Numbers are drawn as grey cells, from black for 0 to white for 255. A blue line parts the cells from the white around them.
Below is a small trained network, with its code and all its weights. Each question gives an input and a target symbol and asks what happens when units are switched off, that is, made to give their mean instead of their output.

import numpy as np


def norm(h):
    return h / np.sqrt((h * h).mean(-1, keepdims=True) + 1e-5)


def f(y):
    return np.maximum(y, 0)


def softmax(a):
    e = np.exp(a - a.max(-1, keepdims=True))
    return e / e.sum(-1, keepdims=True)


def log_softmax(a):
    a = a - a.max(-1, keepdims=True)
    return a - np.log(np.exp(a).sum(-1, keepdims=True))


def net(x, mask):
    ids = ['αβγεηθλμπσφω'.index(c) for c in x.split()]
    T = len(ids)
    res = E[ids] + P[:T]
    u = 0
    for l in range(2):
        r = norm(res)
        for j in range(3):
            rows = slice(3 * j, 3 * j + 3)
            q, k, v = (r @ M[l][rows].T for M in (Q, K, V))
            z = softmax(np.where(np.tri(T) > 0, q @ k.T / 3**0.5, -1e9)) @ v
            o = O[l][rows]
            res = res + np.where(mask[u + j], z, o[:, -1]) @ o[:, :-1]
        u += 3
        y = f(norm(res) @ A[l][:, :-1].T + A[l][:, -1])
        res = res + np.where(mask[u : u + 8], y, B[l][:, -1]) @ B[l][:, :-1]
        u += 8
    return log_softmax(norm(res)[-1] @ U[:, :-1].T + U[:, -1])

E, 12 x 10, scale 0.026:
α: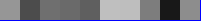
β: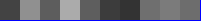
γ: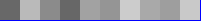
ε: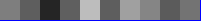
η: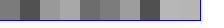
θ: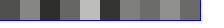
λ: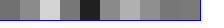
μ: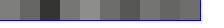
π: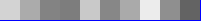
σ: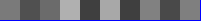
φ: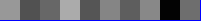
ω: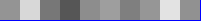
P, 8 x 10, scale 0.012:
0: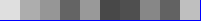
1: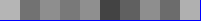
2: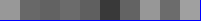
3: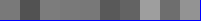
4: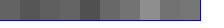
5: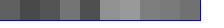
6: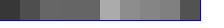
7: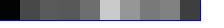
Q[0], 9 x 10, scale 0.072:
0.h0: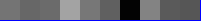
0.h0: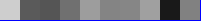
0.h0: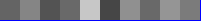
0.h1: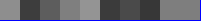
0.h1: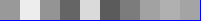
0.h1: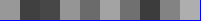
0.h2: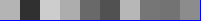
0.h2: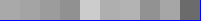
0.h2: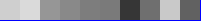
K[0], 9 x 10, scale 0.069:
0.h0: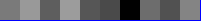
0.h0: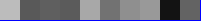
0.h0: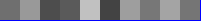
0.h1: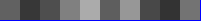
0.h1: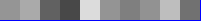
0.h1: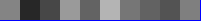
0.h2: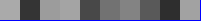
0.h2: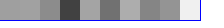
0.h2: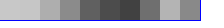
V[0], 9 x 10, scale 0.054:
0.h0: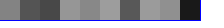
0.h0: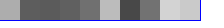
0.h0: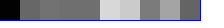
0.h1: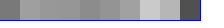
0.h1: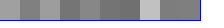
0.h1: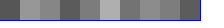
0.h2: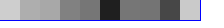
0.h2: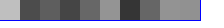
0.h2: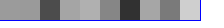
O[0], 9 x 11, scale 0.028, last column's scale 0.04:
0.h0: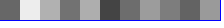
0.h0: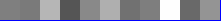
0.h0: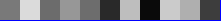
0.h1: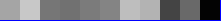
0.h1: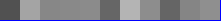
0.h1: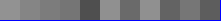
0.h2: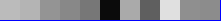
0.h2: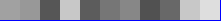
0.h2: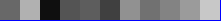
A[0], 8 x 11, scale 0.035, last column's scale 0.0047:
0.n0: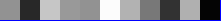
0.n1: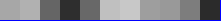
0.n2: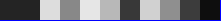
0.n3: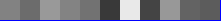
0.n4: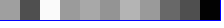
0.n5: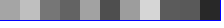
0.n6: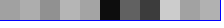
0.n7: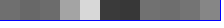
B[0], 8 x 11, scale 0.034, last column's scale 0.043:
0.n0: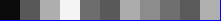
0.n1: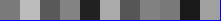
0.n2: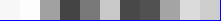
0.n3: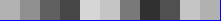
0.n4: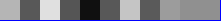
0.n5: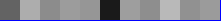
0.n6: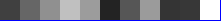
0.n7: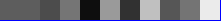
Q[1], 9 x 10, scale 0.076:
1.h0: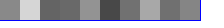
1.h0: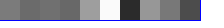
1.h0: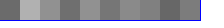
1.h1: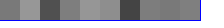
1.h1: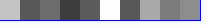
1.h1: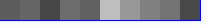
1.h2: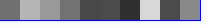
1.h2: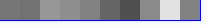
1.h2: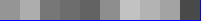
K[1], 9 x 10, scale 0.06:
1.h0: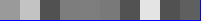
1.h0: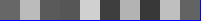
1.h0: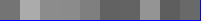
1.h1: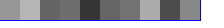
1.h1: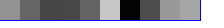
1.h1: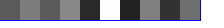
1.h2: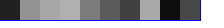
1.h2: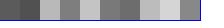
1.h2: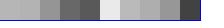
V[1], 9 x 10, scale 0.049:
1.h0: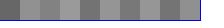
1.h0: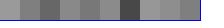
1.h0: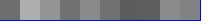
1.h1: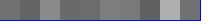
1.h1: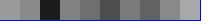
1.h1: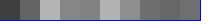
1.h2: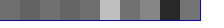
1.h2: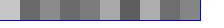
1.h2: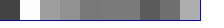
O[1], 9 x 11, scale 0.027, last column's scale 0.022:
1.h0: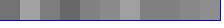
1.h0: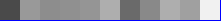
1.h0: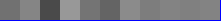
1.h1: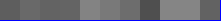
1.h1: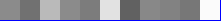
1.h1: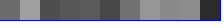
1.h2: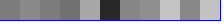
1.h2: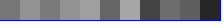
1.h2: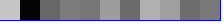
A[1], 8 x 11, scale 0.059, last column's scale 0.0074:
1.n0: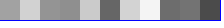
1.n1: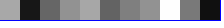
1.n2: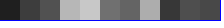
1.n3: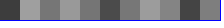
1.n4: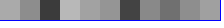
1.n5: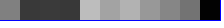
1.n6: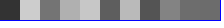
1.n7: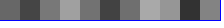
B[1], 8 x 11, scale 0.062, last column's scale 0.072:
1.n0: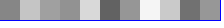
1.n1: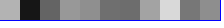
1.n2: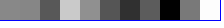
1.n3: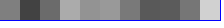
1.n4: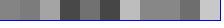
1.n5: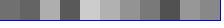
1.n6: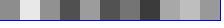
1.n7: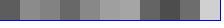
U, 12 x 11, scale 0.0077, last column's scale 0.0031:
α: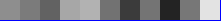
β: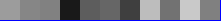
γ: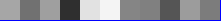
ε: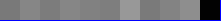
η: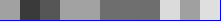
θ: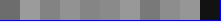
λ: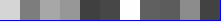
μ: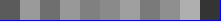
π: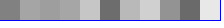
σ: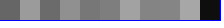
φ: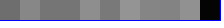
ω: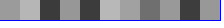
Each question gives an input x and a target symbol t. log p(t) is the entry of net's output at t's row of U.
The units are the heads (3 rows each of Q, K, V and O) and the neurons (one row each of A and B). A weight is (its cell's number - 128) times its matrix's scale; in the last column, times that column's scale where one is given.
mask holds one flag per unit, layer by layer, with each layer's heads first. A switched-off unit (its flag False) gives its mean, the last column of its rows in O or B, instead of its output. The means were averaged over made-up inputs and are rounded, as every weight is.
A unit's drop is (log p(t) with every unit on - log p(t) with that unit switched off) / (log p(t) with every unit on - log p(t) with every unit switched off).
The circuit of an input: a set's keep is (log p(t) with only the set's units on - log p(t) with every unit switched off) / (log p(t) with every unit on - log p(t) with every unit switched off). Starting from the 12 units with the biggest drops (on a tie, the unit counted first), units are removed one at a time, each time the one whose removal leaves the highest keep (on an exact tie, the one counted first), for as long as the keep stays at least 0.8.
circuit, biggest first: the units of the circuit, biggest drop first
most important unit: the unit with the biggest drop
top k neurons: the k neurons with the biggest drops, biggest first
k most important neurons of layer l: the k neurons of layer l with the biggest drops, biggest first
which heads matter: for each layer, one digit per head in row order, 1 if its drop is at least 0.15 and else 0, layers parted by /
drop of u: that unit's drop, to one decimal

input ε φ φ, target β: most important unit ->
0.h0
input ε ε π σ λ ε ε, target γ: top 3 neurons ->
0.n2, 1.n2, 0.n6
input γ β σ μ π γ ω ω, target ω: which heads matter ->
111 / 001
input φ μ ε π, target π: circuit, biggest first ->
0.h1, 1.n0
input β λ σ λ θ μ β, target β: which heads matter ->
000 / 010
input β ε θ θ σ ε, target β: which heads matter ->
000 / 000
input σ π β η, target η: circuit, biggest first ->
0.h0, 1.n1
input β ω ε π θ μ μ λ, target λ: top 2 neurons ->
1.n2, 1.n4
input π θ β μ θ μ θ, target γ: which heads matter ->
001 / 000
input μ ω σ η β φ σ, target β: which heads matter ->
110 / 010
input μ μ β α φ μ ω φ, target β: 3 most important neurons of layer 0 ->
0.n2, 0.n7, 0.n6
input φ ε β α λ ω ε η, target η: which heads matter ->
100 / 001
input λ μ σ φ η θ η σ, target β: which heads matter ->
100 / 010
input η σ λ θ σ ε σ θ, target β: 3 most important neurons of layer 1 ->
1.n2, 1.n3, 1.n7
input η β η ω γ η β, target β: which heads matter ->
011 / 010
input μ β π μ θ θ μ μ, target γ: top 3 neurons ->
0.n2, 0.n6, 1.n2
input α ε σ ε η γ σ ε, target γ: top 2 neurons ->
0.n2, 0.n6
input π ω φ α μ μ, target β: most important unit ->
0.h2
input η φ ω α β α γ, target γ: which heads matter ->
111 / 001
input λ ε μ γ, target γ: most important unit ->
0.h0
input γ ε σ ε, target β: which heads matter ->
100 / 000
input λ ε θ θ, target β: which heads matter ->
001 / 000
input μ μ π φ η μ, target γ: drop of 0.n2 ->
0.8
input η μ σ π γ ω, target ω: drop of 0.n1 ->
0.6
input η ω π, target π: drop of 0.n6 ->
0.1
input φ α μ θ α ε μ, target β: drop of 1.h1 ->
0.2
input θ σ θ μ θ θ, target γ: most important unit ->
0.h2
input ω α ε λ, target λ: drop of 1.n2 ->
0.3
